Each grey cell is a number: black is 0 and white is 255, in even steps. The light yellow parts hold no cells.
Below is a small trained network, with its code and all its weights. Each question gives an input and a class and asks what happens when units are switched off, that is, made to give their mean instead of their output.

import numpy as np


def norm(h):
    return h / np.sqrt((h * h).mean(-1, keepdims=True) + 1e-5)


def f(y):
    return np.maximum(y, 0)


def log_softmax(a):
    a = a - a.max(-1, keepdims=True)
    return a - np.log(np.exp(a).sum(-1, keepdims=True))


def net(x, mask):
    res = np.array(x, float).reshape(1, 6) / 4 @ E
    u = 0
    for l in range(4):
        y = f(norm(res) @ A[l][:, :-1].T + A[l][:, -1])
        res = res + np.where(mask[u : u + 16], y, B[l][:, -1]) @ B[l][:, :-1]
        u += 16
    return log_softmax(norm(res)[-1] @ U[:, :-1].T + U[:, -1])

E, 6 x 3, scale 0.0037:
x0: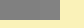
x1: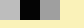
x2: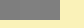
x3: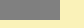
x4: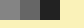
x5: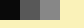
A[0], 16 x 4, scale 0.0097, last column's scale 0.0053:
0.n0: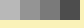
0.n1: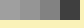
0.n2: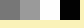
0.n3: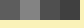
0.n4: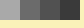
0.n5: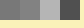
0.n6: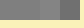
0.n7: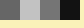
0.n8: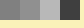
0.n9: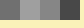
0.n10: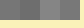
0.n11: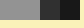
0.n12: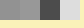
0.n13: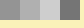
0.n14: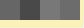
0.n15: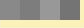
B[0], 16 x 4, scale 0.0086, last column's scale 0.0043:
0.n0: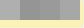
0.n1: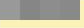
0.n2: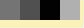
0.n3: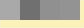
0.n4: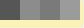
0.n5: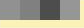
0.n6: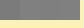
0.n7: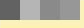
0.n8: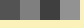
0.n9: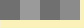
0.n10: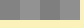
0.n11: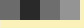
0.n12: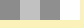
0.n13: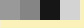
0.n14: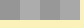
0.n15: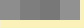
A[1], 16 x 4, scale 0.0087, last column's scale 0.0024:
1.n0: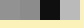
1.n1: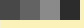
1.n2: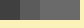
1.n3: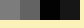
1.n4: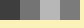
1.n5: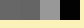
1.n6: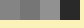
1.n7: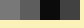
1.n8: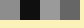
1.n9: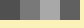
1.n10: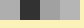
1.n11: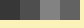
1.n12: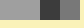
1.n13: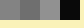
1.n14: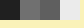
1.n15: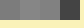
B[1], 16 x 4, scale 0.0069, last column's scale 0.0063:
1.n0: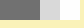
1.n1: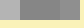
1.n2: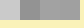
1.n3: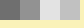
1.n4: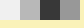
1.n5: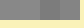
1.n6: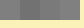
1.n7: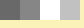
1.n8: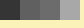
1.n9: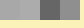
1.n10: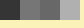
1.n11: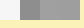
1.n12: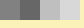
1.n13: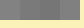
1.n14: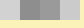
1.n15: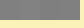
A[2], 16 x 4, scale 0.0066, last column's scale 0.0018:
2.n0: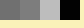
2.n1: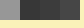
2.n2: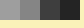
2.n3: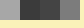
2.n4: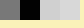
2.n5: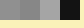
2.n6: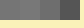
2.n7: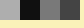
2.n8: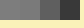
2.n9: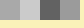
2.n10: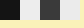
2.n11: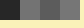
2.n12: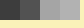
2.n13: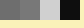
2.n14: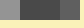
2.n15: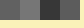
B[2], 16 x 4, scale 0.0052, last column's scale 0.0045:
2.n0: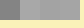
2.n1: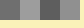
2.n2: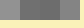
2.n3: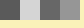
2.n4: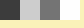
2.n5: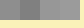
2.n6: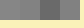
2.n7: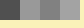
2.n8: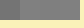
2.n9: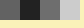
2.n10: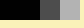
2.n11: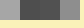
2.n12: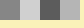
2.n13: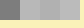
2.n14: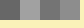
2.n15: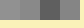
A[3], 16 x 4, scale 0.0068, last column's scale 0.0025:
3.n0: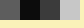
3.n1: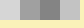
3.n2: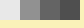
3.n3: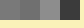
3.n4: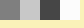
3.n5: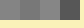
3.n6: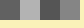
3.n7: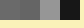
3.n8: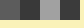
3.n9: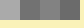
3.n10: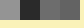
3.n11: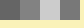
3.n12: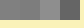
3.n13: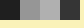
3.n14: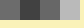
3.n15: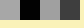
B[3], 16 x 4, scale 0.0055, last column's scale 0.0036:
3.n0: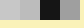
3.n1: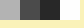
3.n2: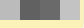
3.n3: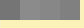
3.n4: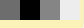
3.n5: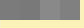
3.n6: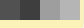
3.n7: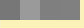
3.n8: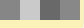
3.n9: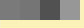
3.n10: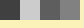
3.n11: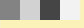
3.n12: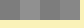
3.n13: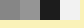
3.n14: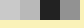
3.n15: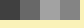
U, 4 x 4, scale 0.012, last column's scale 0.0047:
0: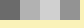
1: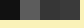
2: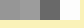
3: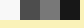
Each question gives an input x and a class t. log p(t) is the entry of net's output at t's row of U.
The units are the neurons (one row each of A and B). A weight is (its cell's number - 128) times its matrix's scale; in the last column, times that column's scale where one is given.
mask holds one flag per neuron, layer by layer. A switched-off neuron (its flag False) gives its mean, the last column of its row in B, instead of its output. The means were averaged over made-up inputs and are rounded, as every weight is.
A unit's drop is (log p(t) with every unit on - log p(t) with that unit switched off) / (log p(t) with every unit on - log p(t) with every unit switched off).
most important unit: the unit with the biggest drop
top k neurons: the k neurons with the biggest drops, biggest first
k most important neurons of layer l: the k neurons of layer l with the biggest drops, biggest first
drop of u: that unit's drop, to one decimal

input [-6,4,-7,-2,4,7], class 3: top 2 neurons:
0.n13, 0.n2
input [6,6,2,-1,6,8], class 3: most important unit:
1.n11
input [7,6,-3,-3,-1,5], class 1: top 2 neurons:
1.n8, 0.n12
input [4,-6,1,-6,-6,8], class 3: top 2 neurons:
1.n14, 0.n12
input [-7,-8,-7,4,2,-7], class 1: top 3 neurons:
2.n10, 1.n14, 1.n7
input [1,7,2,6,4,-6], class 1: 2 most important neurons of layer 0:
0.n13, 0.n2
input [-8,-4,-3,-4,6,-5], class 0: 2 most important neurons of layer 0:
0.n11, 0.n14
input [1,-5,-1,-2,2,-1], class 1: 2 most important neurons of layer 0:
0.n12, 0.n7
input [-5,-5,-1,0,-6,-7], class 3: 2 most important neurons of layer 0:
0.n0, 0.n12
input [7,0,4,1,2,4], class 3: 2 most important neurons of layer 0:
0.n13, 0.n2
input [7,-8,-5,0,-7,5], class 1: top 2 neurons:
2.n10, 0.n7
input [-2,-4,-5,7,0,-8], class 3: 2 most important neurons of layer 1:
1.n7, 1.n3
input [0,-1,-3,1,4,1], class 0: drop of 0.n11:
0.2
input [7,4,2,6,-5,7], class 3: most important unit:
0.n13
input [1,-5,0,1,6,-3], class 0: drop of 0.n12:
-0.1
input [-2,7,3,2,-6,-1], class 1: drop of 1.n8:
0.2
